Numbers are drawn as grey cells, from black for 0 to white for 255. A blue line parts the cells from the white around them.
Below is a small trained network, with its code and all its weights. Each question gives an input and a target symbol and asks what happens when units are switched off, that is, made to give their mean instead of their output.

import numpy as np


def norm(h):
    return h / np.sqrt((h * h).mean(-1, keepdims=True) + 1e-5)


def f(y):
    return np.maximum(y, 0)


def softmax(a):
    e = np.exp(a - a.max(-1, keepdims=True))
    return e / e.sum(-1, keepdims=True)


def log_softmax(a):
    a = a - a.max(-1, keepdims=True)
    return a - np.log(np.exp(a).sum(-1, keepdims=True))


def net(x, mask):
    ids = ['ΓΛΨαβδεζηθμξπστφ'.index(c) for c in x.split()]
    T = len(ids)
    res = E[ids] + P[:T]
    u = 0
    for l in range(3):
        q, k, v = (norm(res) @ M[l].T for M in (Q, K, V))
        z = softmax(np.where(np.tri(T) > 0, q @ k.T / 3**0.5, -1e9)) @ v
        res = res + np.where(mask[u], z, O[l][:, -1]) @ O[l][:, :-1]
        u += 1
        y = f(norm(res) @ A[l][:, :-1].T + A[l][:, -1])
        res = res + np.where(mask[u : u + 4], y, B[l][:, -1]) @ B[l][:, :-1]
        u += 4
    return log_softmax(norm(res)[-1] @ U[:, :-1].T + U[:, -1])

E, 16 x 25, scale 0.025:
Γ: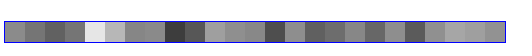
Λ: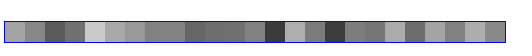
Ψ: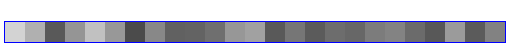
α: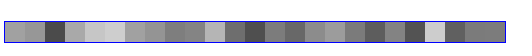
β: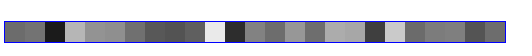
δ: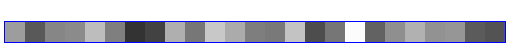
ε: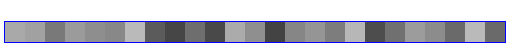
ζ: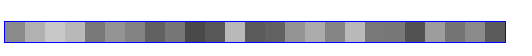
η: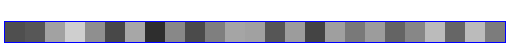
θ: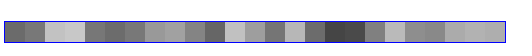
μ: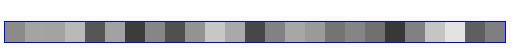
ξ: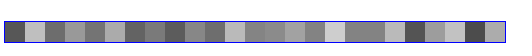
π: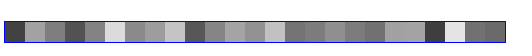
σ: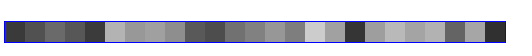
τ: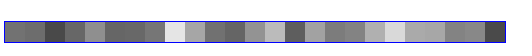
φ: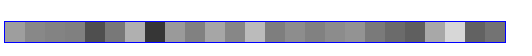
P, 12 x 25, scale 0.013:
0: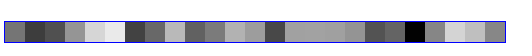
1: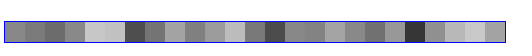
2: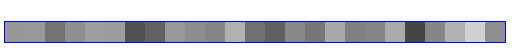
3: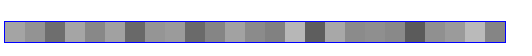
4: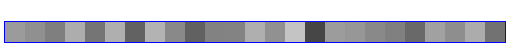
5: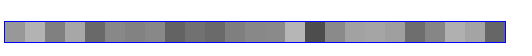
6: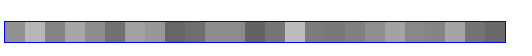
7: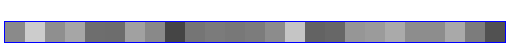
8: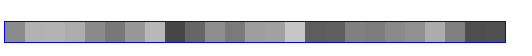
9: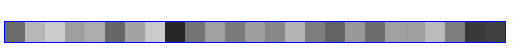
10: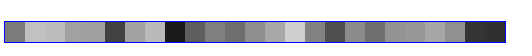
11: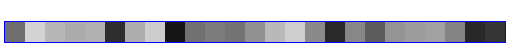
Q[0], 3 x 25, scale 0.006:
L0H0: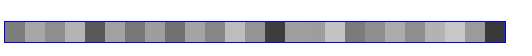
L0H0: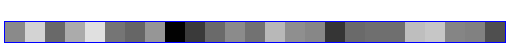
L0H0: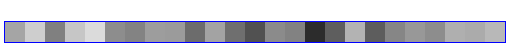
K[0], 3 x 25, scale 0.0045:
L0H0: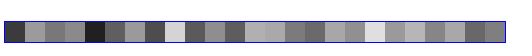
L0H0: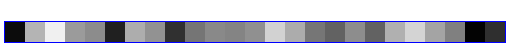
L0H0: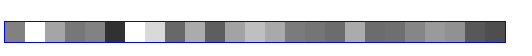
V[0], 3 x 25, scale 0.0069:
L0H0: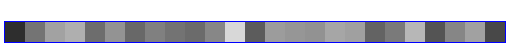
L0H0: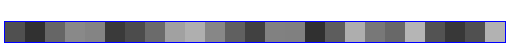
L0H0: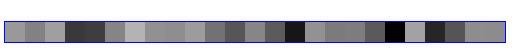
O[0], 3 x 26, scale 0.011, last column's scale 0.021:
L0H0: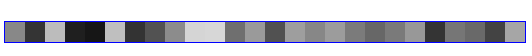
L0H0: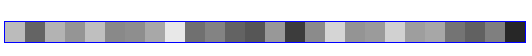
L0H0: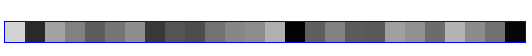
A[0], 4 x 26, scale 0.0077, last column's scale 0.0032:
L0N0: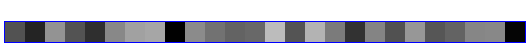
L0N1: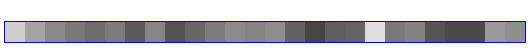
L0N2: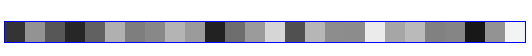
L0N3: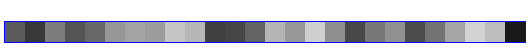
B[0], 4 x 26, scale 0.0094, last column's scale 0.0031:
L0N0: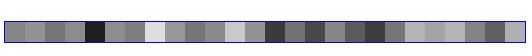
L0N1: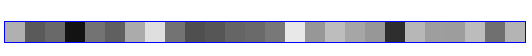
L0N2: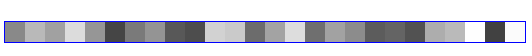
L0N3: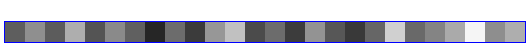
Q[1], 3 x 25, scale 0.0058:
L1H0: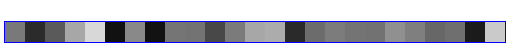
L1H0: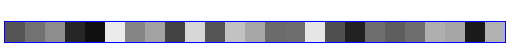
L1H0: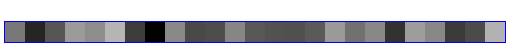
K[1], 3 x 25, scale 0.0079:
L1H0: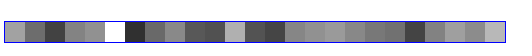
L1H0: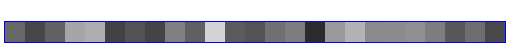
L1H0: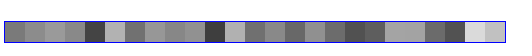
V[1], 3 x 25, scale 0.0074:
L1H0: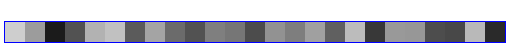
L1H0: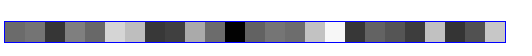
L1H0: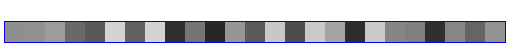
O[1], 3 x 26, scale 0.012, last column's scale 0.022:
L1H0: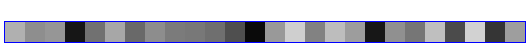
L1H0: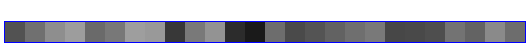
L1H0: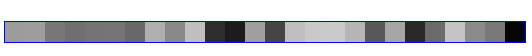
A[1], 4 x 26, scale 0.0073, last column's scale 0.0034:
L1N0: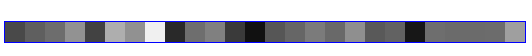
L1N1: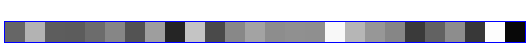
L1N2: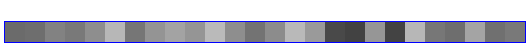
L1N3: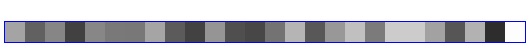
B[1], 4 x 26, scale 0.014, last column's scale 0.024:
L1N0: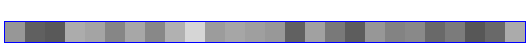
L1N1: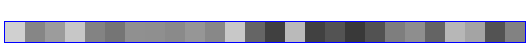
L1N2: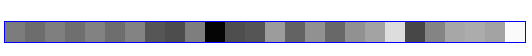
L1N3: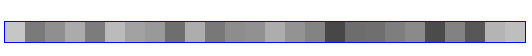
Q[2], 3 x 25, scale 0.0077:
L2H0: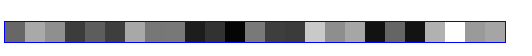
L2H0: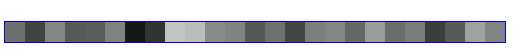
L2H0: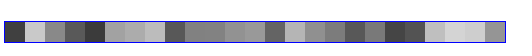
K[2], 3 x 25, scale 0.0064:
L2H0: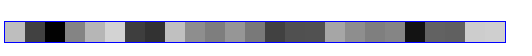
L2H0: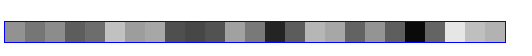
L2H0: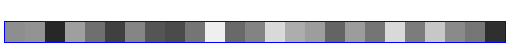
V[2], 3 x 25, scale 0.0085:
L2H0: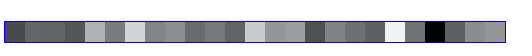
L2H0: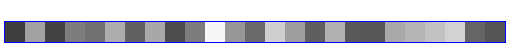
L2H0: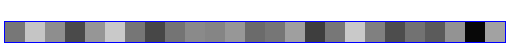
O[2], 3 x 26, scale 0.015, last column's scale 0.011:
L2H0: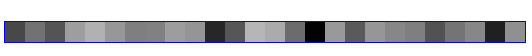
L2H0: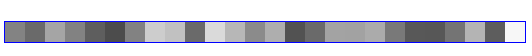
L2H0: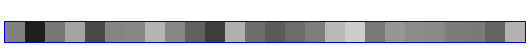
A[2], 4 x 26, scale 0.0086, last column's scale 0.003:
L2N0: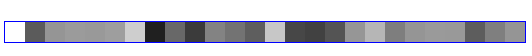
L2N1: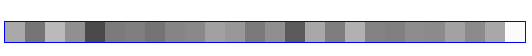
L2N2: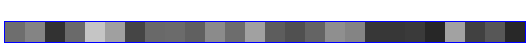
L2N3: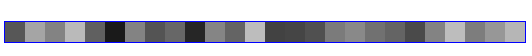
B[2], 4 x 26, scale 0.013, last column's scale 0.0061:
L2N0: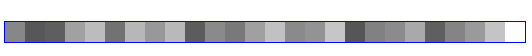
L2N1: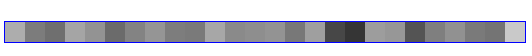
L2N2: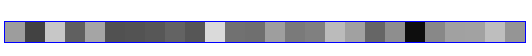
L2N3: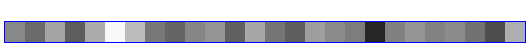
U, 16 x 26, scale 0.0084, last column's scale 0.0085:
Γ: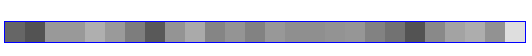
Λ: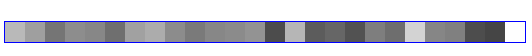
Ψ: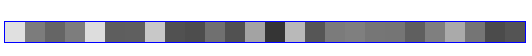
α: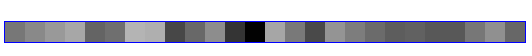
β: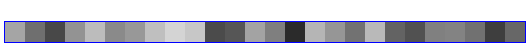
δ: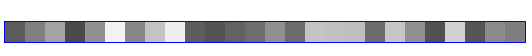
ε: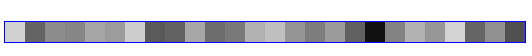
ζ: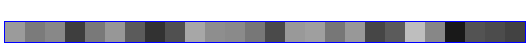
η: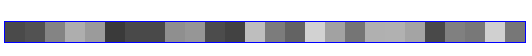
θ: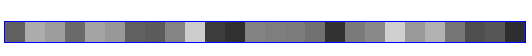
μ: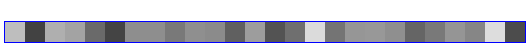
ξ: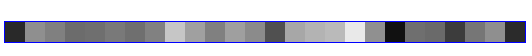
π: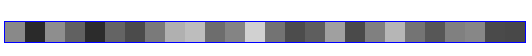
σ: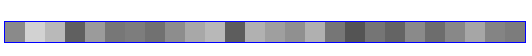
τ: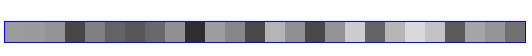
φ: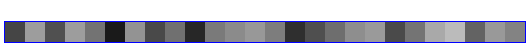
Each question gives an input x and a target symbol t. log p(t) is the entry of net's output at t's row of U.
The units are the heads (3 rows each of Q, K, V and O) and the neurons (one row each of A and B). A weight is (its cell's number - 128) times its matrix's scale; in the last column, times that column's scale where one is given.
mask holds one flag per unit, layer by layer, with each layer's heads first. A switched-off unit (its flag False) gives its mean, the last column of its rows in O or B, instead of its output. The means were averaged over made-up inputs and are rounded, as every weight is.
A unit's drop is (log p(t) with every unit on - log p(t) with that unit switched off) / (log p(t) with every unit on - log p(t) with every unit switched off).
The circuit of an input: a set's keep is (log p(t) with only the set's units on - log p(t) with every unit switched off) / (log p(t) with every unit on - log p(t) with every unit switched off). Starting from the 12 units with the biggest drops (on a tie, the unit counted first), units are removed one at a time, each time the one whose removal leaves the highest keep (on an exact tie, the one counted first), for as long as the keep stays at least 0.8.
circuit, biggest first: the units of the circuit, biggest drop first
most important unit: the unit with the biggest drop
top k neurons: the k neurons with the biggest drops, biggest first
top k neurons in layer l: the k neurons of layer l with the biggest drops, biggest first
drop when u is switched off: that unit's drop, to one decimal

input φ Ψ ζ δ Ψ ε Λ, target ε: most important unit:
L0H0
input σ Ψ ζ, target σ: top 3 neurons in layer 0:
(L0N3, L0N2, L0N0)
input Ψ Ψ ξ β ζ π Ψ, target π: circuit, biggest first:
(L0H0, L2H0)
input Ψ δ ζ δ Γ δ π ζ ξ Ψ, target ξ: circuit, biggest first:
(L0H0, L2H0)
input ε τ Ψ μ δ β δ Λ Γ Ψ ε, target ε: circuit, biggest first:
(L0H0, L2N0)
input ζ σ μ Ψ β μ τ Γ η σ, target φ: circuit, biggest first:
(L1H0, L1N3)
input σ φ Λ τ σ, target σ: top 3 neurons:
(L0N2, L1N3, L0N3)
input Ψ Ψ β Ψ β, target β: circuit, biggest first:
(L1N0, L0H0, L2H0, L1H0)
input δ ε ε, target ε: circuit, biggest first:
(L0H0, L2H0)
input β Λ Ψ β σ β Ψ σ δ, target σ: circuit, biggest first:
(L2H0, L0N2)
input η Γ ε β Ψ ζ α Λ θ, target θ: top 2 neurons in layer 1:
(L1N2, L1N0)
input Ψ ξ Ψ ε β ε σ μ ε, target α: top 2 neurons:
(L0N2, L0N3)
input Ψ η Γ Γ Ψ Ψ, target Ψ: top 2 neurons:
(L0N1, L1N0)
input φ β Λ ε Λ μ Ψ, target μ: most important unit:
L2H0
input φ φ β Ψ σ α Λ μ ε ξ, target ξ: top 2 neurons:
(L1N3, L1N2)
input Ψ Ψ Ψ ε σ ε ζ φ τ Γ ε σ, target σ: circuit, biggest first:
(L0N2, L2H0)
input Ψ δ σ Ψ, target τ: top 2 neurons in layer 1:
(L1N0, L1N2)
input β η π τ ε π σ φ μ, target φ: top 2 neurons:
(L1N3, L0N3)
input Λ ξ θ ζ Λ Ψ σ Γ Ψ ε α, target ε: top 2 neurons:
(L1N0, L1N3)
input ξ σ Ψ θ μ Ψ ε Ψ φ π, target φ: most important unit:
L1H0
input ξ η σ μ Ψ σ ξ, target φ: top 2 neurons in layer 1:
(L1N3, L1N0)
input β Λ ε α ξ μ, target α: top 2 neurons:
(L0N2, L1N2)
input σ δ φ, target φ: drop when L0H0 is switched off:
0.5
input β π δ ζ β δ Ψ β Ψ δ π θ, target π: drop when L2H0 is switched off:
0.5
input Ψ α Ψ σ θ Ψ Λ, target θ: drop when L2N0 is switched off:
0.1
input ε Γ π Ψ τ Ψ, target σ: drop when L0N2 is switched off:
0.7
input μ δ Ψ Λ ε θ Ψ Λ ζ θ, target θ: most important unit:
L1N2
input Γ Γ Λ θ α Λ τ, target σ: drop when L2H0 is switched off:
1.0
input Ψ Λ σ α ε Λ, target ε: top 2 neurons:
(L1N3, L2N0)
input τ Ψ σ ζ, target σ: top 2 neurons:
(L0N2, L0N3)
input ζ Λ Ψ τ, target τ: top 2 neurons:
(L0N2, L1N0)
